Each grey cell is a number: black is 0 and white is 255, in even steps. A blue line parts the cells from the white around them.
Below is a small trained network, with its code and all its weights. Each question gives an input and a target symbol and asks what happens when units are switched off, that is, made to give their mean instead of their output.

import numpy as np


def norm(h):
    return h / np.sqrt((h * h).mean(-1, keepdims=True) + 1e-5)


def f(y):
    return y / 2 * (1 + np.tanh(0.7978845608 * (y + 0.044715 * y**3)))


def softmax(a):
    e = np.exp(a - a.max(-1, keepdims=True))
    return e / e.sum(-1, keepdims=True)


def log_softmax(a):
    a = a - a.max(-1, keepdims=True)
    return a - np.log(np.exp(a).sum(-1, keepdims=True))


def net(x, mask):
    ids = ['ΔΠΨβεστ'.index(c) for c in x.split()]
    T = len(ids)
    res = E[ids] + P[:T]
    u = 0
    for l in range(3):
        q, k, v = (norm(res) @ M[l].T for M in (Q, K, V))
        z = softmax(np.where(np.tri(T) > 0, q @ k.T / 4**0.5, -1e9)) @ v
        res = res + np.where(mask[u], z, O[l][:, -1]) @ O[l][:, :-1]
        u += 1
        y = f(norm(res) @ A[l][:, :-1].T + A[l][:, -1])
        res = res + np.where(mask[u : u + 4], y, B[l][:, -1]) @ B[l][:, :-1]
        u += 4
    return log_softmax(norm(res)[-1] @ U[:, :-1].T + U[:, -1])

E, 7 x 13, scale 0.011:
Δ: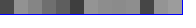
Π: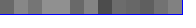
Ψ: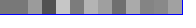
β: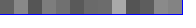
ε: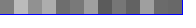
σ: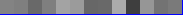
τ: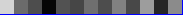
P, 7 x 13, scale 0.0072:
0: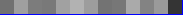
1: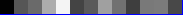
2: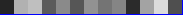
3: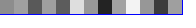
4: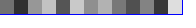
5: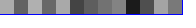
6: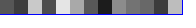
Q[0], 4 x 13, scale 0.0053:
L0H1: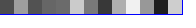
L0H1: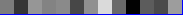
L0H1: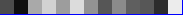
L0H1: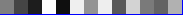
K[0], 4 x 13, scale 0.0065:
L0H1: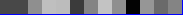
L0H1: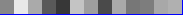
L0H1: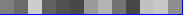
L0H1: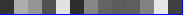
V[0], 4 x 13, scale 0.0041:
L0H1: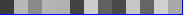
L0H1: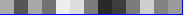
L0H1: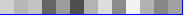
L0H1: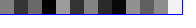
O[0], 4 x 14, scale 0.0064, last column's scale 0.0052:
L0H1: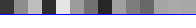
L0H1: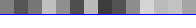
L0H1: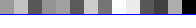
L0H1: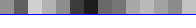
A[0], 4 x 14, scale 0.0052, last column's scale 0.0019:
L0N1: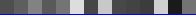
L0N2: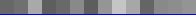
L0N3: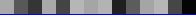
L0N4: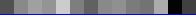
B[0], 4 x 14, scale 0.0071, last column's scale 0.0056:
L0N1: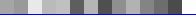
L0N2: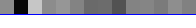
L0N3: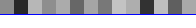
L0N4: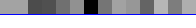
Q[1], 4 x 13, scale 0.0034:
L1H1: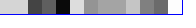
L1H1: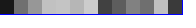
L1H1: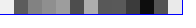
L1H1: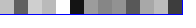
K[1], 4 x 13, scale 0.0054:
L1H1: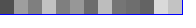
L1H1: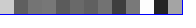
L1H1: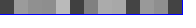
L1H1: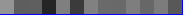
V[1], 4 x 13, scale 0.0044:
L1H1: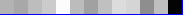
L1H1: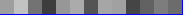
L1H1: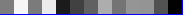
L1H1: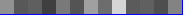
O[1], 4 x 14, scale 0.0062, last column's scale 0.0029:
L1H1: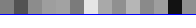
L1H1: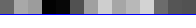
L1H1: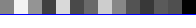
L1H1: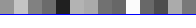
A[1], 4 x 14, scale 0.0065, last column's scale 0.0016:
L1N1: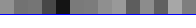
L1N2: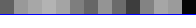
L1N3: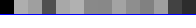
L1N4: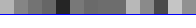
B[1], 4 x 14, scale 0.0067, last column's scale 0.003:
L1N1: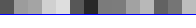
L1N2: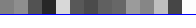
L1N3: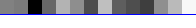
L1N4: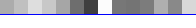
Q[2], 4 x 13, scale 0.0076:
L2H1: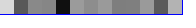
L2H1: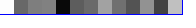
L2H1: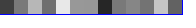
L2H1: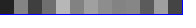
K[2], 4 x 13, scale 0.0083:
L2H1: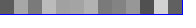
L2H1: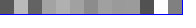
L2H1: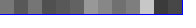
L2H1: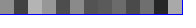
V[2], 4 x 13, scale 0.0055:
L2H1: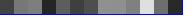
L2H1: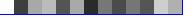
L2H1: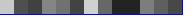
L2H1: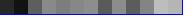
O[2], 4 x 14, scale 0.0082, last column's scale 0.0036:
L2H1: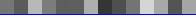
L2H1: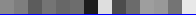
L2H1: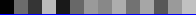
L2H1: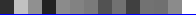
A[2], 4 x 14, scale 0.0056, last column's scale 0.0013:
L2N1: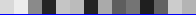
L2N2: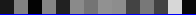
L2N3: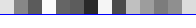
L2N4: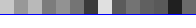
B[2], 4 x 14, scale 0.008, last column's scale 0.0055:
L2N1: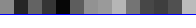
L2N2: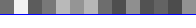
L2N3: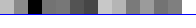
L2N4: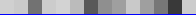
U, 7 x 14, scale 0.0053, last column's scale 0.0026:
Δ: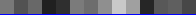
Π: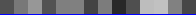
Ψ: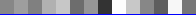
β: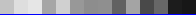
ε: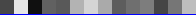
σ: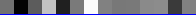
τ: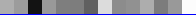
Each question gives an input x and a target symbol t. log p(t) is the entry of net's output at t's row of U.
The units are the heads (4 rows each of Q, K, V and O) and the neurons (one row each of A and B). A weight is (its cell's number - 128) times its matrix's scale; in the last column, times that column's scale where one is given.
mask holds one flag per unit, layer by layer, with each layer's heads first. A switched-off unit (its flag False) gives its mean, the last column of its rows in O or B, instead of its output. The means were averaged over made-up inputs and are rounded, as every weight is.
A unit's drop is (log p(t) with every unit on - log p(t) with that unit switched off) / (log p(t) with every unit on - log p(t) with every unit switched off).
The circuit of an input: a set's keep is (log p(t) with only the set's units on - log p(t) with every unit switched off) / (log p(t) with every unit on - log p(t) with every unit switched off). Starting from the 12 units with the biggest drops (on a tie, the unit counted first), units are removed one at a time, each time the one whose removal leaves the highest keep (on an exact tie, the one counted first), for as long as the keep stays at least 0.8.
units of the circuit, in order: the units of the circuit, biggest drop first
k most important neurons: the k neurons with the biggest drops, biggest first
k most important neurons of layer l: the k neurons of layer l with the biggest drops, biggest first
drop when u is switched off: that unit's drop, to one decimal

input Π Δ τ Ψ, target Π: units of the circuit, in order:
L2H1, L0H1
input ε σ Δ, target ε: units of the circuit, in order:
L0H1
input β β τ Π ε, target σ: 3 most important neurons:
L0N1, L1N4, L0N3
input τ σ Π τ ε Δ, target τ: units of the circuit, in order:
L0H1, L2N3
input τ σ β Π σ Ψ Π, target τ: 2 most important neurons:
L0N1, L2N3
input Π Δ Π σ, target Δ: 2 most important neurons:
L2N1, L1N3
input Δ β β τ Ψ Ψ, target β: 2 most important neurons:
L2N4, L1N4
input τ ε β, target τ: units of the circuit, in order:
L0H1, L2N3
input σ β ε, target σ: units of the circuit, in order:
L0H1, L0N3
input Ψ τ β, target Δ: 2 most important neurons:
L0N1, L2N1
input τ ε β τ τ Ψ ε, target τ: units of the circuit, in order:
L2N3, L0H1
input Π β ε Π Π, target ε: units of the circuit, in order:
L0H1, L2N2
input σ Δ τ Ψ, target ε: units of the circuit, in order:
L0H1, L2H1, L2N2
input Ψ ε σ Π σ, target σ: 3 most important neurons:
L0N3, L0N1, L1N3
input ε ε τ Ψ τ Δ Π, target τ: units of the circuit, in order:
L0H1
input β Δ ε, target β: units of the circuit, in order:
L0N1, L0H1
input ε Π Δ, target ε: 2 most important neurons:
L1N3, L2N2
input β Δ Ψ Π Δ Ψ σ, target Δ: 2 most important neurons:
L2N1, L1N3
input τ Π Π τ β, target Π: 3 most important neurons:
L1N4, L0N1, L1N2
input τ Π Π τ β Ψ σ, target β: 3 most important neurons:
L0N1, L1N4, L2N4
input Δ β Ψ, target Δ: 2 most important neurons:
L1N3, L2N1
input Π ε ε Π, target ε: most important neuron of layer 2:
L2N2
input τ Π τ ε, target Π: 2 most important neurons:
L1N4, L0N1
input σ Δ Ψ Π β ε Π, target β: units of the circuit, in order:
L0H1, L0N1
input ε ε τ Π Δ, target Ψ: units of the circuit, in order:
L2H1, L0H1
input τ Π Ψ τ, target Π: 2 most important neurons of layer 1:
L1N4, L1N3
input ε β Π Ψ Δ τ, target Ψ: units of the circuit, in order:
L0H1
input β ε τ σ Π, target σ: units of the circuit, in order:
L0H1, L1H1, L2H1
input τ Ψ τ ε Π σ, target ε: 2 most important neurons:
L2N2, L1N4
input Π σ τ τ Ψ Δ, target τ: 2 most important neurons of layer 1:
L1N4, L1N1
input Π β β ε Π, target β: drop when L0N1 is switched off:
1.0
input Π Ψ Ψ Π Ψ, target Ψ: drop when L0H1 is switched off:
1.4
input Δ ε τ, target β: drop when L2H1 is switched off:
0.3
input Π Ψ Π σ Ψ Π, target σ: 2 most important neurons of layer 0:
L0N3, L0N4
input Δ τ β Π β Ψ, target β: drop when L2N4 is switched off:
0.3
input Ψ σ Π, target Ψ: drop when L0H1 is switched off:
1.0
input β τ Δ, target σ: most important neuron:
L0N1
